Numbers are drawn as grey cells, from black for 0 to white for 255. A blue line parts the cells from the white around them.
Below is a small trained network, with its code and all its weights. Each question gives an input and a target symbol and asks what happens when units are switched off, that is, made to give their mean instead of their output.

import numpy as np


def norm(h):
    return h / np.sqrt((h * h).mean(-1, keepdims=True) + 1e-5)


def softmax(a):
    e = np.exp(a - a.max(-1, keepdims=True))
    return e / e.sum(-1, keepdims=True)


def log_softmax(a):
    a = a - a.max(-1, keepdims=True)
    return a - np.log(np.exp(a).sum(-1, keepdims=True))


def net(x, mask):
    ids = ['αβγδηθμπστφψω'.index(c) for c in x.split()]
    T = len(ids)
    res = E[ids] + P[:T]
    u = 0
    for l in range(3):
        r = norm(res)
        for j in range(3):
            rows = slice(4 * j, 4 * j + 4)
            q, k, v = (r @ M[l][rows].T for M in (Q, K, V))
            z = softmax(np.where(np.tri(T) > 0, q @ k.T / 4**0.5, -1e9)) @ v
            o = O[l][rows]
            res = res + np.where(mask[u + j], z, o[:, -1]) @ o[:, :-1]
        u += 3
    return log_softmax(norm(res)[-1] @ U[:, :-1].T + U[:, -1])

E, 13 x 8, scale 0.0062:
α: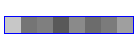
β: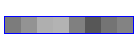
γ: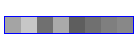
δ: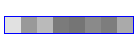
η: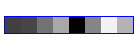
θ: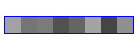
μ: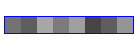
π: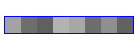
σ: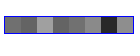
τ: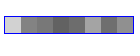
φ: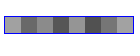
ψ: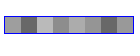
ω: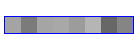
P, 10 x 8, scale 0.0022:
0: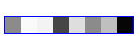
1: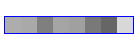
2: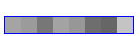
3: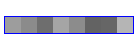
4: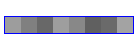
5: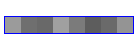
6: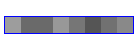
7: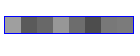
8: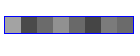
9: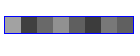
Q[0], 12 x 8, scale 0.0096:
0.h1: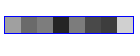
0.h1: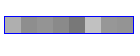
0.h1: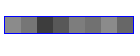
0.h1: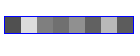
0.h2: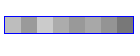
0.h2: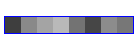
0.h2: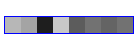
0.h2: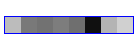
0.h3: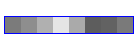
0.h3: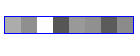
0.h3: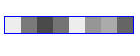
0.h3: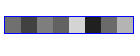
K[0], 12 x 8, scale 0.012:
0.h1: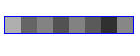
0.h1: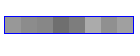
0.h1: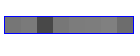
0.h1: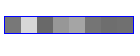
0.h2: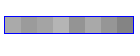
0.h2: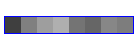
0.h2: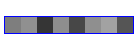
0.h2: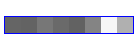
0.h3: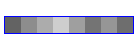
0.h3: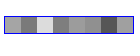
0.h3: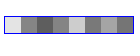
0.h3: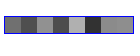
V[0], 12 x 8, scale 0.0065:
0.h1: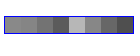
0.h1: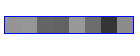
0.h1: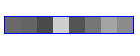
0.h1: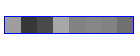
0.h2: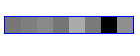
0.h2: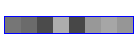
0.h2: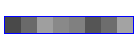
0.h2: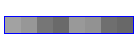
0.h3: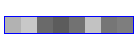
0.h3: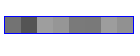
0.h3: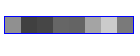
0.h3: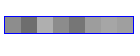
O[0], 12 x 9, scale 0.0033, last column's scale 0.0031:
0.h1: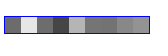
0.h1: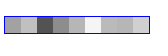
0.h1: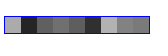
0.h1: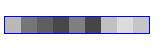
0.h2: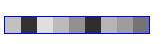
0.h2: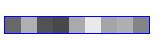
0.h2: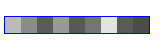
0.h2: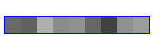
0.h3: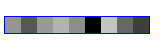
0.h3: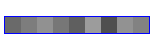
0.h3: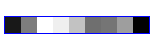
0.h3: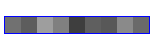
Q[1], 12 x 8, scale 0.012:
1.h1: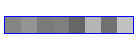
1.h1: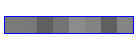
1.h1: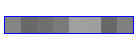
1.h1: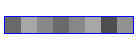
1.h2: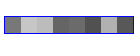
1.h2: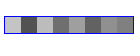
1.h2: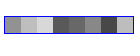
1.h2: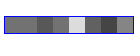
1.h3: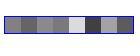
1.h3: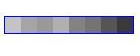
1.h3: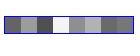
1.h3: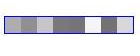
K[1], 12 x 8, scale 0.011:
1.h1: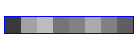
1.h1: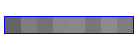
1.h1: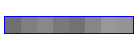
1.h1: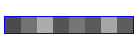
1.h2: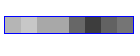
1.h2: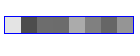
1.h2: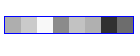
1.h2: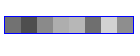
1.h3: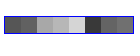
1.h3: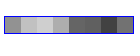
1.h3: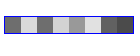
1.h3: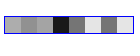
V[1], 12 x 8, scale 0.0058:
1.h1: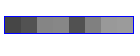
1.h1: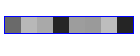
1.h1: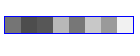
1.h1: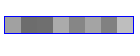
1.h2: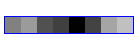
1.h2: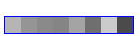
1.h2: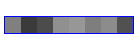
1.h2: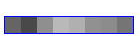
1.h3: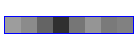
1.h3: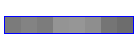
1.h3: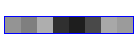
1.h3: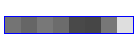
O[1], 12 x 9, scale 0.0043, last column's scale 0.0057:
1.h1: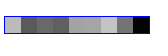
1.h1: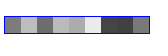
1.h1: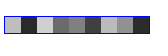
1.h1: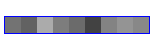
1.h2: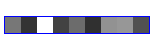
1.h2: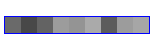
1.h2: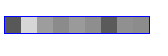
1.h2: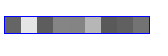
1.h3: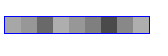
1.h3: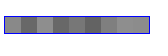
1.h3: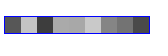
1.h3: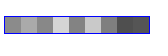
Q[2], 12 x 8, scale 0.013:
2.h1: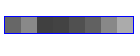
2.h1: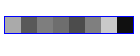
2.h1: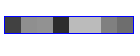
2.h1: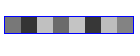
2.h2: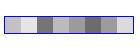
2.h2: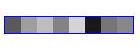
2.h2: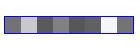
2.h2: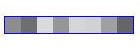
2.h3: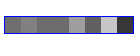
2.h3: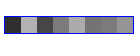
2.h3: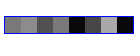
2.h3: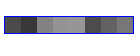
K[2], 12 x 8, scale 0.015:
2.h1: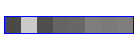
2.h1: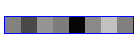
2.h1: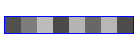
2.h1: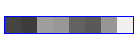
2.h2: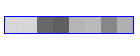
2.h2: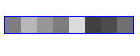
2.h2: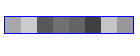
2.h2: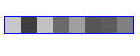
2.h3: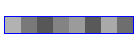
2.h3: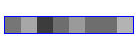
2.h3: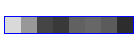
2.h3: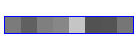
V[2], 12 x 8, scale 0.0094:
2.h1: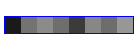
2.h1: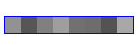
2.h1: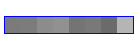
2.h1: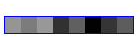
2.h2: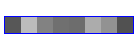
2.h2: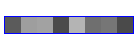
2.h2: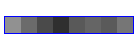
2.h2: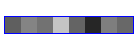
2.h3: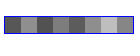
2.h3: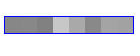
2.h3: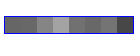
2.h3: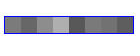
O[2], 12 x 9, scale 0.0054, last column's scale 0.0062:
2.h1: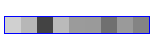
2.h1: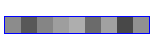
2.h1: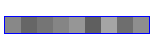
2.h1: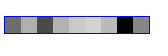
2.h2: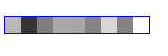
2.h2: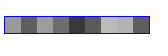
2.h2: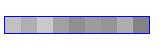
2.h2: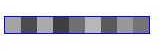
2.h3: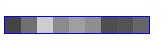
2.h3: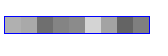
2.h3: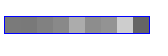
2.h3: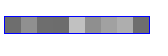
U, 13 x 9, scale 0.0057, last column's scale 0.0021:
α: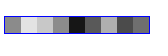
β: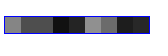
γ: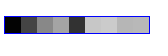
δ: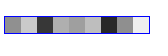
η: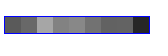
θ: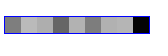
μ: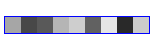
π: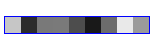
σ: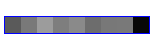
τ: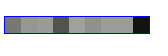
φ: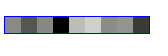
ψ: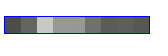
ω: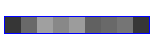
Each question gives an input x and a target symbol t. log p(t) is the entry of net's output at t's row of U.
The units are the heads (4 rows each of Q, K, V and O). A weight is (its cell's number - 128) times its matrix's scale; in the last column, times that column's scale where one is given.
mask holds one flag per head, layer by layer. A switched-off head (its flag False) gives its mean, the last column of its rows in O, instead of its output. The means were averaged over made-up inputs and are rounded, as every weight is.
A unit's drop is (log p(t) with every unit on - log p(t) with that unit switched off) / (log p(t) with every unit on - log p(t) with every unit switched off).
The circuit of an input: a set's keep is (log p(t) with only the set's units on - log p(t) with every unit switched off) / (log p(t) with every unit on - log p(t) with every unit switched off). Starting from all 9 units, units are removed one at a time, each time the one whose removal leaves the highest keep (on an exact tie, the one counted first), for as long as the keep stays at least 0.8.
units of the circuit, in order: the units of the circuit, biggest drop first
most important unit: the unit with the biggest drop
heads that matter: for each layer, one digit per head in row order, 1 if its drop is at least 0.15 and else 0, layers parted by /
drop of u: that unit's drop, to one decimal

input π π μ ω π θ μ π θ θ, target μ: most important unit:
0.h2
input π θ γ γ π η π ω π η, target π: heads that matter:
010 / 111 / 100
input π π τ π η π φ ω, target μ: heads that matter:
110 / 101 / 100
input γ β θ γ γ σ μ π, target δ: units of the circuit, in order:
(1.h2, 0.h3)
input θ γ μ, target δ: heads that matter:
101 / 101 / 000
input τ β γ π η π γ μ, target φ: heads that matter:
111 / 110 / 000
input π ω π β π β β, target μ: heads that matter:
110 / 110 / 100
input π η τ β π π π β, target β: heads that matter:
011 / 010 / 001
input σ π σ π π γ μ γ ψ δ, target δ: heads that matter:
100 / 100 / 000
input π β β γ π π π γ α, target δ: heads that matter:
100 / 101 / 000
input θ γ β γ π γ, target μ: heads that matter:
101 / 110 / 100
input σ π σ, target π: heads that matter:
111 / 100 / 100
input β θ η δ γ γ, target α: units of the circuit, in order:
(0.h2, 1.h2, 2.h2, 2.h3)
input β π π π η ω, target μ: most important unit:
0.h1
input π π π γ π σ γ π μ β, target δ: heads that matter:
011 / 101 / 000
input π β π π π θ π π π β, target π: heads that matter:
101 / 111 / 100
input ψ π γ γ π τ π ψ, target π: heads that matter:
111 / 101 / 100
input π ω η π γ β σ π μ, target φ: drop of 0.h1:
0.3
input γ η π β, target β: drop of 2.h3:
0.2
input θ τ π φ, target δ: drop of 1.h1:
0.3
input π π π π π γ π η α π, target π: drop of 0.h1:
0.1
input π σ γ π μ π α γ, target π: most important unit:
0.h3
